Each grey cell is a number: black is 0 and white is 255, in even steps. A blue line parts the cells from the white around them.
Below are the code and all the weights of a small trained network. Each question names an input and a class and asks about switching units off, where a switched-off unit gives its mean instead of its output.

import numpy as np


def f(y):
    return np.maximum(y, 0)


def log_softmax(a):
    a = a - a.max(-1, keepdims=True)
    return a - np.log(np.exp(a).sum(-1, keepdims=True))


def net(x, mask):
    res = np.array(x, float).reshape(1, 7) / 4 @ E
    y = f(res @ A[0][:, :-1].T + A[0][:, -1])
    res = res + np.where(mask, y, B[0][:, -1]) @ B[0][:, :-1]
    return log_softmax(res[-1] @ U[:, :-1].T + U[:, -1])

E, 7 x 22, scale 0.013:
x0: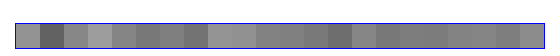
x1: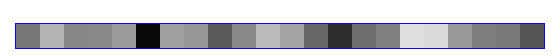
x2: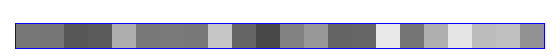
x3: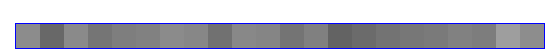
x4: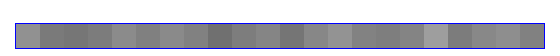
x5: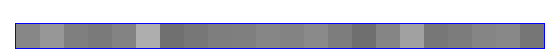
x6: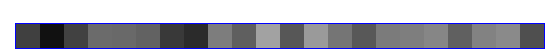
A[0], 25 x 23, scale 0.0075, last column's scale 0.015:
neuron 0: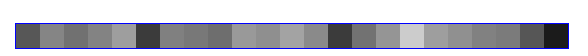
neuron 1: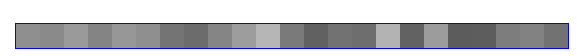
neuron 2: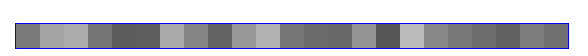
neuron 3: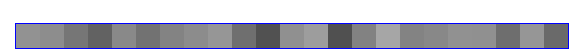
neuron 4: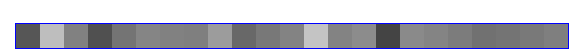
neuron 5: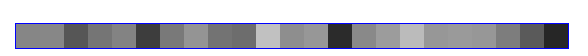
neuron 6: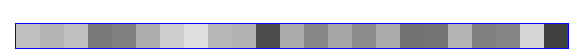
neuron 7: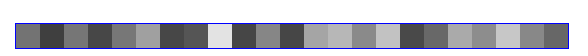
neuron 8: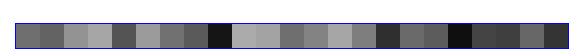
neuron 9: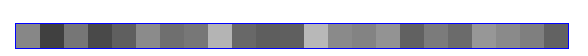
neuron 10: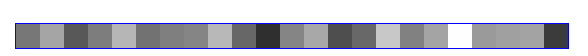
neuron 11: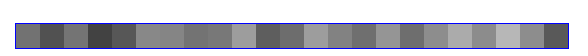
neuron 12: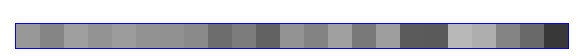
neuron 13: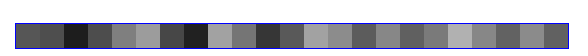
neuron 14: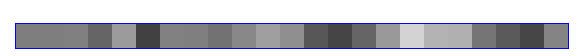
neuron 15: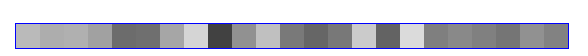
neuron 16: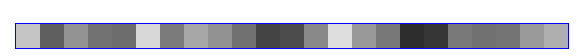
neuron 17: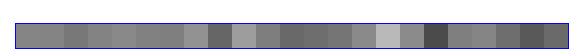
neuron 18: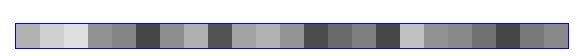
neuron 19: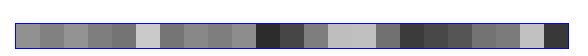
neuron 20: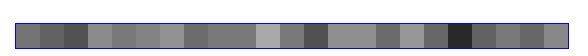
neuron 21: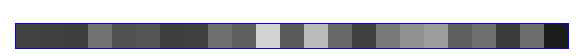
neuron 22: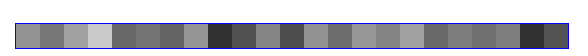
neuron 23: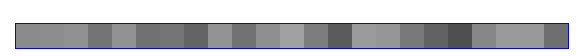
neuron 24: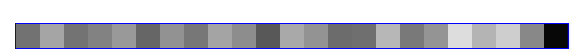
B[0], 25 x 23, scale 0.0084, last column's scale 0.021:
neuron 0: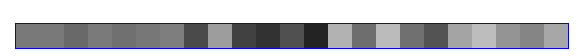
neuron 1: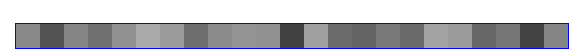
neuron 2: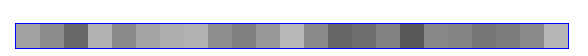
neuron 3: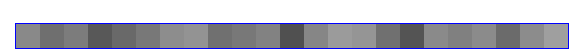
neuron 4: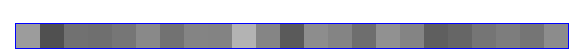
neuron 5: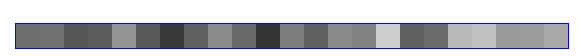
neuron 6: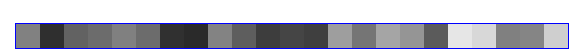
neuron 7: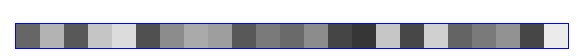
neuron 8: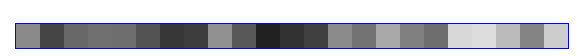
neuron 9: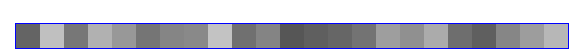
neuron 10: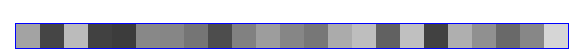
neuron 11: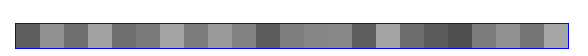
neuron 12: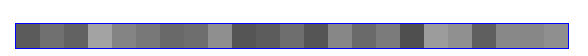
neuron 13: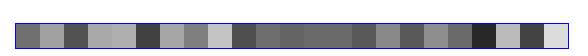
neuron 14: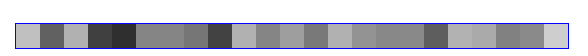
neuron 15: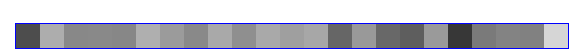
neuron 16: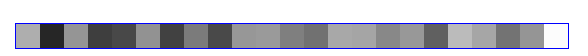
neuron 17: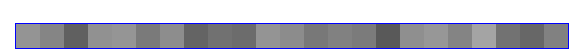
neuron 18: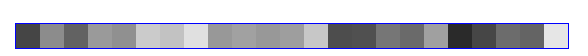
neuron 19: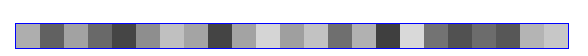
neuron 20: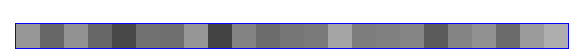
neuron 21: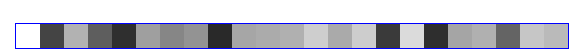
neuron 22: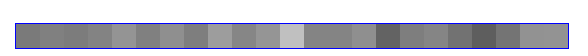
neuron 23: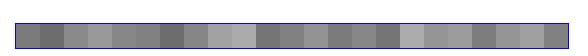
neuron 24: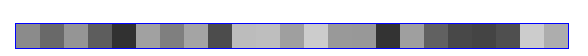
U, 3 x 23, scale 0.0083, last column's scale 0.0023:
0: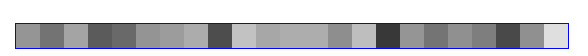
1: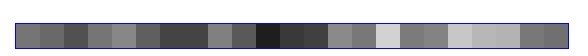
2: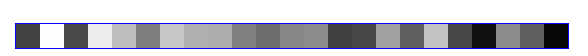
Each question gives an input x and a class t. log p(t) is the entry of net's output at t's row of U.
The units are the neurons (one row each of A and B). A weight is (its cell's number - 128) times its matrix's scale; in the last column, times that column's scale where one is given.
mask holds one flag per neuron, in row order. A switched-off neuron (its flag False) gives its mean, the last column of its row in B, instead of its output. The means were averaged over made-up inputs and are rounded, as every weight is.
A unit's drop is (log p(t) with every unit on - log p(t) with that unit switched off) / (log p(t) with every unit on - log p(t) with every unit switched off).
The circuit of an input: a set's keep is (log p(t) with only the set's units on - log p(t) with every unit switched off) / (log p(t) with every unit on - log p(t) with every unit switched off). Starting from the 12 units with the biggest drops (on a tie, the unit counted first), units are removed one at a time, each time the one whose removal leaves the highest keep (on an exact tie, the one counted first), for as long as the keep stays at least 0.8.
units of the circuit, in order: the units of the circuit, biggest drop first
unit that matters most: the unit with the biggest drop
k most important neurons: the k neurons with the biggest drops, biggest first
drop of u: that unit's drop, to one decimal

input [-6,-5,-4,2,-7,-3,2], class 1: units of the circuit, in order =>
neuron 8
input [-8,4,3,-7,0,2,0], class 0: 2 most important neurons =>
neuron 8; neuron 6
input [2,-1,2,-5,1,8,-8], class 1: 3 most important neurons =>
neuron 6; neuron 21; neuron 12
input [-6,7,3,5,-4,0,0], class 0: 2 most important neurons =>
neuron 8; neuron 6
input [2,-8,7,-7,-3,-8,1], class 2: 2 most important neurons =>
neuron 7; neuron 13
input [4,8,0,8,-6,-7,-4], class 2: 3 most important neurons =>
neuron 18; neuron 16; neuron 21
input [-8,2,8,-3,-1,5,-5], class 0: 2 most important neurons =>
neuron 24; neuron 10
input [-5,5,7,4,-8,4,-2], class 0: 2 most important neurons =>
neuron 24; neuron 10
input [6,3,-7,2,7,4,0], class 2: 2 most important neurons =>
neuron 16; neuron 18
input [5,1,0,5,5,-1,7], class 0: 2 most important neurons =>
neuron 21; neuron 6
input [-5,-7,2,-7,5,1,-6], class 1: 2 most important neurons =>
neuron 6; neuron 18
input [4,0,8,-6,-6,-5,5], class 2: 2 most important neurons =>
neuron 7; neuron 13
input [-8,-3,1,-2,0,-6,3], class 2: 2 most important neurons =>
neuron 6; neuron 8
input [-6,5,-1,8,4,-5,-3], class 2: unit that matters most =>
neuron 16
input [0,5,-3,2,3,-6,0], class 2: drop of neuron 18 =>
0.2
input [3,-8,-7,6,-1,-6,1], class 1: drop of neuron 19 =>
0.0
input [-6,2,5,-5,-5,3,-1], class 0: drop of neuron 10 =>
0.1
